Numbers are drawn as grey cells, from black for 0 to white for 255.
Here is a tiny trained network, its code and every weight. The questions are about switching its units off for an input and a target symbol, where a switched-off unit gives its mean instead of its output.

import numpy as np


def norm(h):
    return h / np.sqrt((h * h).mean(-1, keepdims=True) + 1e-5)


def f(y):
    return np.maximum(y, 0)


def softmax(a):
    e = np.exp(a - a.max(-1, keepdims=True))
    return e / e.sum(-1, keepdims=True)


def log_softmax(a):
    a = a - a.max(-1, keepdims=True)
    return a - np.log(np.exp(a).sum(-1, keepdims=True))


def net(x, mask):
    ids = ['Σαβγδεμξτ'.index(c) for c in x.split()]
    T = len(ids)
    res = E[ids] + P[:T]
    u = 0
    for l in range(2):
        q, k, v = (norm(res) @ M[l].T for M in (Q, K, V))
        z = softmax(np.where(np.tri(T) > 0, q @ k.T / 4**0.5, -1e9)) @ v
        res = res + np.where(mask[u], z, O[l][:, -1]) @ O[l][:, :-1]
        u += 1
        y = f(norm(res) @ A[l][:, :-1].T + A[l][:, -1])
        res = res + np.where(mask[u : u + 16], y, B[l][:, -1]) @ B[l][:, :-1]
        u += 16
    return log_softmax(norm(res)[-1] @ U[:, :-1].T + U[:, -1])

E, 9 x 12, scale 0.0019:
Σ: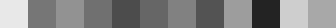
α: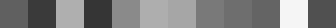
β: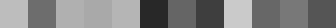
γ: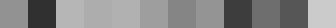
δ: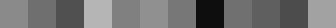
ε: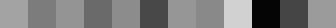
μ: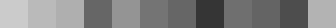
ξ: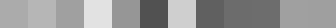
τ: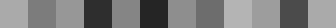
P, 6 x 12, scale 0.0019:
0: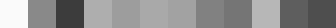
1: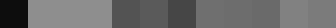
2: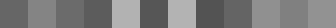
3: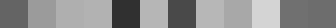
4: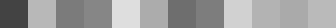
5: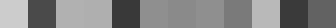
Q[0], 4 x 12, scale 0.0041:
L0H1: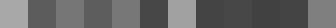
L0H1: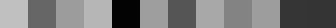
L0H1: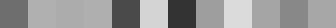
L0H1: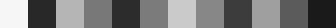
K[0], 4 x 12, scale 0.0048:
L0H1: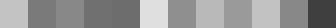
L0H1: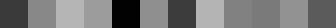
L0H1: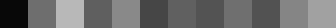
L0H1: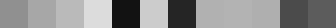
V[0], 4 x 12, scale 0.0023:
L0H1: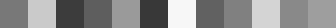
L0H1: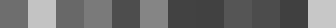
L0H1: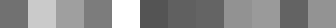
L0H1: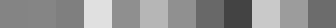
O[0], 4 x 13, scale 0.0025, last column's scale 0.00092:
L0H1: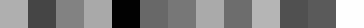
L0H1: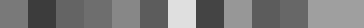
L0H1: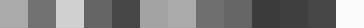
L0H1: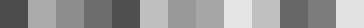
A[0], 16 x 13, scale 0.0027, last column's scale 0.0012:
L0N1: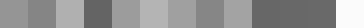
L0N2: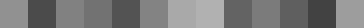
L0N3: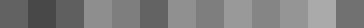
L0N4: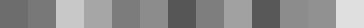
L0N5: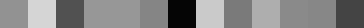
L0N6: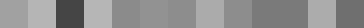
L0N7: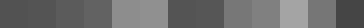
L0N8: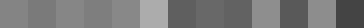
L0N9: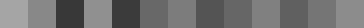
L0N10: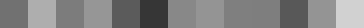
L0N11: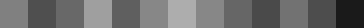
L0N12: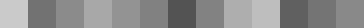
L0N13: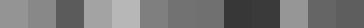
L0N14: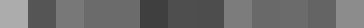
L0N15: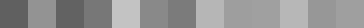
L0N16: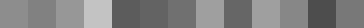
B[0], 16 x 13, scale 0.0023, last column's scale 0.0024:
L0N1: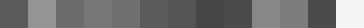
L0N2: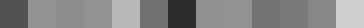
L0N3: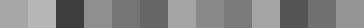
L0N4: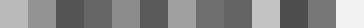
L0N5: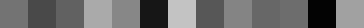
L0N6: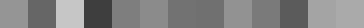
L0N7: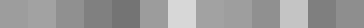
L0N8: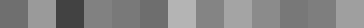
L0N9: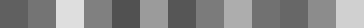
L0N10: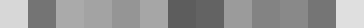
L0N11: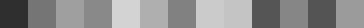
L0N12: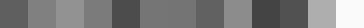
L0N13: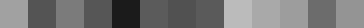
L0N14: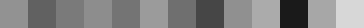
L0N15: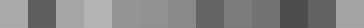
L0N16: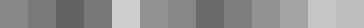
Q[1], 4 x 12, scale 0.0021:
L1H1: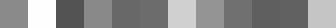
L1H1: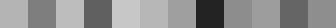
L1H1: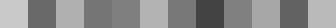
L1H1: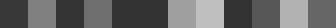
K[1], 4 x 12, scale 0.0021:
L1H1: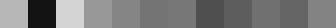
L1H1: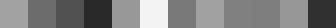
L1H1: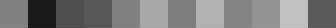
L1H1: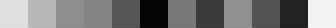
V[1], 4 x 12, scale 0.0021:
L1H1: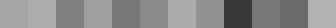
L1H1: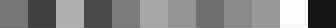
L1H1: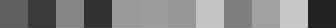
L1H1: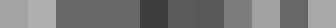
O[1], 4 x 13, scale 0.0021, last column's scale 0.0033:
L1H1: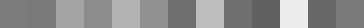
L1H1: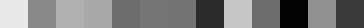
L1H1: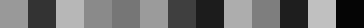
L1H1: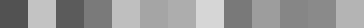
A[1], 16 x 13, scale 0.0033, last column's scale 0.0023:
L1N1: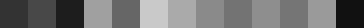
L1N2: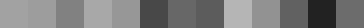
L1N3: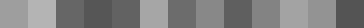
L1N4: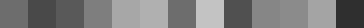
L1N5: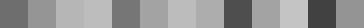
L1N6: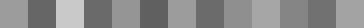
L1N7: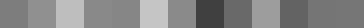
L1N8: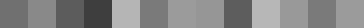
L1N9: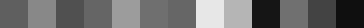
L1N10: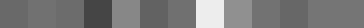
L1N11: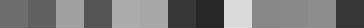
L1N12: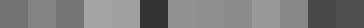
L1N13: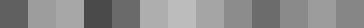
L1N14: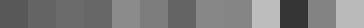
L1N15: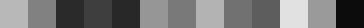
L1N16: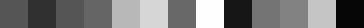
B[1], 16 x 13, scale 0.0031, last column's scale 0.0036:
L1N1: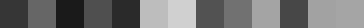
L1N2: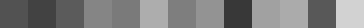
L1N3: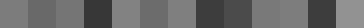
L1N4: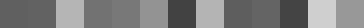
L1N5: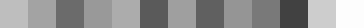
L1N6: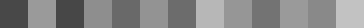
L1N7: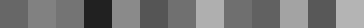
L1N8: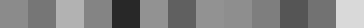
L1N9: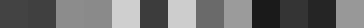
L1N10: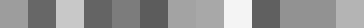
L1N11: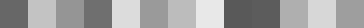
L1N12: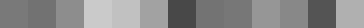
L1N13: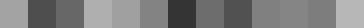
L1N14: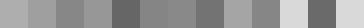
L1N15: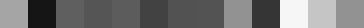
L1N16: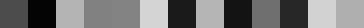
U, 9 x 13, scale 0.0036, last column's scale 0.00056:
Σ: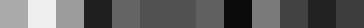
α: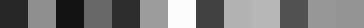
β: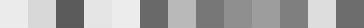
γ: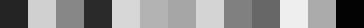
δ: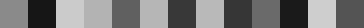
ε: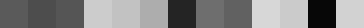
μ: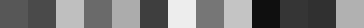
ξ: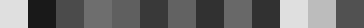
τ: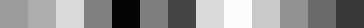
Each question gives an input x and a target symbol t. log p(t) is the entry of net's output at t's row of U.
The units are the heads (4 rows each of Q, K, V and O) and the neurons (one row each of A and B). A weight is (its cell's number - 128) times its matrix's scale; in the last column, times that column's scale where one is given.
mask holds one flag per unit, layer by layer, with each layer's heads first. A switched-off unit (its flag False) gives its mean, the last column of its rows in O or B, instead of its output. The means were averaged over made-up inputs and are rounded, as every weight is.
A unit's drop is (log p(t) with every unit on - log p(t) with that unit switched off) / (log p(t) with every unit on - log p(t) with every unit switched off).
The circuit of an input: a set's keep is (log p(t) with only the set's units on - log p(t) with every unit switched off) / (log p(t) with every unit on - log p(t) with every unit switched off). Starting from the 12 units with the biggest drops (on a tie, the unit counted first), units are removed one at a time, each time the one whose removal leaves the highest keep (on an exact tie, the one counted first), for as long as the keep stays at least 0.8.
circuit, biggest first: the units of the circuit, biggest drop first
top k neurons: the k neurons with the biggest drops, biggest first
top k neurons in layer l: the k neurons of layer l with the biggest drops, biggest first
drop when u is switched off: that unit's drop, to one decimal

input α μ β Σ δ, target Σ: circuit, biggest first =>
[L0H1, L1N7]
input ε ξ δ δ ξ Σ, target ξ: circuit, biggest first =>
[L1N15, L1H1]
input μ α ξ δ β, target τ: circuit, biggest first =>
[L0H1]
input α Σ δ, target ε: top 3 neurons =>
[L0N5, L1N2, L1N5]
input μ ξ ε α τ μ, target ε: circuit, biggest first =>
[L0H1, L0N5, L1N2]
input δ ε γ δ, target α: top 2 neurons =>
[L0N13, L1N1]
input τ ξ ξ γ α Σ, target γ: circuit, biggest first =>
[L0H1, L1N11]
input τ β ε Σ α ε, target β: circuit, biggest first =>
[L0H1, L1N16, L1N7]
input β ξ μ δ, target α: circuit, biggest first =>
[L1N1, L0H1]
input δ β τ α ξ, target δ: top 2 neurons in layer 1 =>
[L1N5, L1N14]
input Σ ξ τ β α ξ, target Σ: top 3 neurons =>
[L1N7, L1N5, L1N16]
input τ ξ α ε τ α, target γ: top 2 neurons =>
[L1N11, L1N6]
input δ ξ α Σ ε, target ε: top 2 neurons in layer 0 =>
[L0N5, L0N4]
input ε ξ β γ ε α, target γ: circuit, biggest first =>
[L0H1]
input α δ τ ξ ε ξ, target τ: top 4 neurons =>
[L1N5, L1N7, L1N16, L1N1]
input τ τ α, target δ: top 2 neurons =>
[L0N10, L1N16]
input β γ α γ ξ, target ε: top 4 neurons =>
[L0N5, L1N2, L1N5, L0N6]
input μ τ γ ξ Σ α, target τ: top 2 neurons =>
[L0N10, L0N1]
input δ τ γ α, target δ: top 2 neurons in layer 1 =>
[L1N16, L1N5]
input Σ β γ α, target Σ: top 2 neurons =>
[L0N1, L0N10]
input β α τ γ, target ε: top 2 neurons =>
[L0N5, L1N5]
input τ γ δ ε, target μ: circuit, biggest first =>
[L1N9]
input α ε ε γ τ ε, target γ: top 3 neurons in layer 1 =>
[L1N11, L1N5, L1N2]
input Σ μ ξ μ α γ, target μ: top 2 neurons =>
[L1N16, L1N7]
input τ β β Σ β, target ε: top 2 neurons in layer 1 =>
[L1N2, L1N12]
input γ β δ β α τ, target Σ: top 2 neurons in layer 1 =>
[L1N10, L1N7]
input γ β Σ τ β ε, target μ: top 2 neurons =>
[L1N9, L0N11]
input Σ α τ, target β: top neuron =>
[L1N11]
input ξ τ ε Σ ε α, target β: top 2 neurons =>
[L1N5, L0N15]
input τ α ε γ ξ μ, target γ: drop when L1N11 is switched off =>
0.3
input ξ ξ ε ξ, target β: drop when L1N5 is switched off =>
0.3
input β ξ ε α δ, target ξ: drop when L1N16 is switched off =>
0.2
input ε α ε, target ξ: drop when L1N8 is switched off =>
0.2
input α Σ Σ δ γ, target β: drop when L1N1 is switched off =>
0.1
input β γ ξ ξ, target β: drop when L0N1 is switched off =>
0.0
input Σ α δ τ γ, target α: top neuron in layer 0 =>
[L0N10]
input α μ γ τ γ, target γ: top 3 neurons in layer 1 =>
[L1N7, L1N5, L1N11]
